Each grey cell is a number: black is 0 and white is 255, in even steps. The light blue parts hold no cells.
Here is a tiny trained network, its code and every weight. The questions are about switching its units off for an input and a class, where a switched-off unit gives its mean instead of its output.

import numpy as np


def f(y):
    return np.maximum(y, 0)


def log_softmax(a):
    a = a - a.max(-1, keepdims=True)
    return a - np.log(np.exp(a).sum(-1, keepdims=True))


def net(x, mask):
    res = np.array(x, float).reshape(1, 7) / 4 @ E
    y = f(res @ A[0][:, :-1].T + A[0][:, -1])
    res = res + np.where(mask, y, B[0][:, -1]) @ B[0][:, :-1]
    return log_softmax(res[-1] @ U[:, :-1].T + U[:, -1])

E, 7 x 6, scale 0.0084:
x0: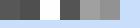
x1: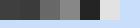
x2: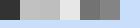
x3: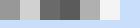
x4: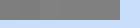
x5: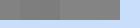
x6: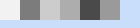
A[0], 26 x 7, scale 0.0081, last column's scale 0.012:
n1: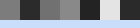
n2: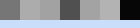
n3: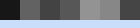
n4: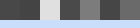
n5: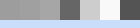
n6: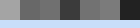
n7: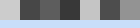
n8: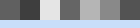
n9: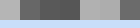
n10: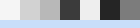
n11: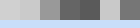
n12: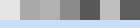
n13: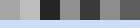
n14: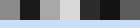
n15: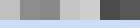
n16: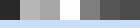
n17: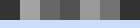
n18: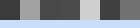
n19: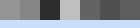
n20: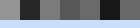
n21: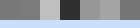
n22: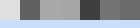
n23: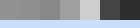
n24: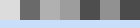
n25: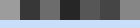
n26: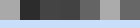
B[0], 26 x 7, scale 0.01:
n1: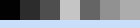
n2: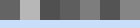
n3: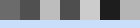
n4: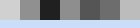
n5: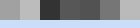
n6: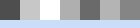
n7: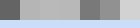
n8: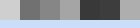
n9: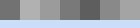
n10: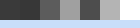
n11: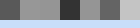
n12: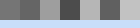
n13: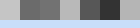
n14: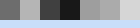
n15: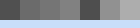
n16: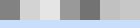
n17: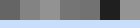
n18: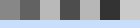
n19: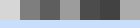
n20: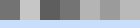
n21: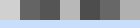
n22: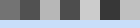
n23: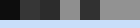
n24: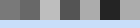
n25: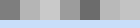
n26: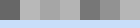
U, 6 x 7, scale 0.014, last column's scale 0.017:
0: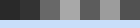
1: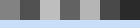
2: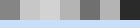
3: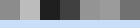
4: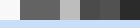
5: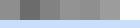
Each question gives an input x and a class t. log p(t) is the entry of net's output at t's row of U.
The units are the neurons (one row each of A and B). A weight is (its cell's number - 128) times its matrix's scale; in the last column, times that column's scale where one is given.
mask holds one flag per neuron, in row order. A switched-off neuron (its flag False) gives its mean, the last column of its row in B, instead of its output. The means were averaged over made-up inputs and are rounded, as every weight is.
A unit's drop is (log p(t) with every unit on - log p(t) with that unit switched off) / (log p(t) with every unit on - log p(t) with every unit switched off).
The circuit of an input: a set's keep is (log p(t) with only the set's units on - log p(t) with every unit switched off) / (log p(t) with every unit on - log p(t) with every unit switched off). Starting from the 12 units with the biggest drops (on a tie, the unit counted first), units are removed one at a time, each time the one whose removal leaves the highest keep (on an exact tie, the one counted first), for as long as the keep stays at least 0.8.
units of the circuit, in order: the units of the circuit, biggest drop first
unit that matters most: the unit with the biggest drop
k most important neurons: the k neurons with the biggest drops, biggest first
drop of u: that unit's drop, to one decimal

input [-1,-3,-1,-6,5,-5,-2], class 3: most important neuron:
n14
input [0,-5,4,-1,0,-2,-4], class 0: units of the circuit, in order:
n23, n10
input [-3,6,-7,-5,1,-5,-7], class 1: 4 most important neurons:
n3, n10, n18, n16
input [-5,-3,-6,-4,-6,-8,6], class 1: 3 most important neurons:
n22, n24, n16
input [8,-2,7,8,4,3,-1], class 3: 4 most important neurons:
n5, n2, n7, n25
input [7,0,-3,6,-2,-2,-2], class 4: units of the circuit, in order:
n21, n8
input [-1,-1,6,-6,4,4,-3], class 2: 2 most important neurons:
n16, n5
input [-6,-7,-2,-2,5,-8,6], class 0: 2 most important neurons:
n10, n15
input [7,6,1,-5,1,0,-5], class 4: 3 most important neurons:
n4, n8, n10
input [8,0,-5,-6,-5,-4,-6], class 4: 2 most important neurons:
n4, n8
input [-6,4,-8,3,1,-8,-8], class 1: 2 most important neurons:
n3, n18
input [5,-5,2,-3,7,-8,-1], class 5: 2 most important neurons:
n13, n19
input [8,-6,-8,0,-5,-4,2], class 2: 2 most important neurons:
n7, n25
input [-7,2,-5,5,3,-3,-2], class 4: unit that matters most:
n13
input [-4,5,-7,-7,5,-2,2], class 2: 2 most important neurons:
n25, n26
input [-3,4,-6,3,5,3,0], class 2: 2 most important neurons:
n26, n10
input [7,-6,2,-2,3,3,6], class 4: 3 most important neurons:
n8, n4, n21
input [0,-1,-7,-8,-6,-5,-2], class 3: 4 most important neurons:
n14, n20, n16, n4
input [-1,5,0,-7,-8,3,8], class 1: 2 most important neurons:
n22, n24
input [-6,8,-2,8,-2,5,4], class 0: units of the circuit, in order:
n1
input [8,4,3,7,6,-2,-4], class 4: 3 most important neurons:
n21, n8, n14
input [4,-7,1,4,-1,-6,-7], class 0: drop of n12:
0.1
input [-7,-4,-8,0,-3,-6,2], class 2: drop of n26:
0.0
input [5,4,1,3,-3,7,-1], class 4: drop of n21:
0.2
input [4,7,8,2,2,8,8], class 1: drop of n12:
0.3
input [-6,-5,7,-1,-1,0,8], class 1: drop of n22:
0.4
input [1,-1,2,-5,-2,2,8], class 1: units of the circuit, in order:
n22
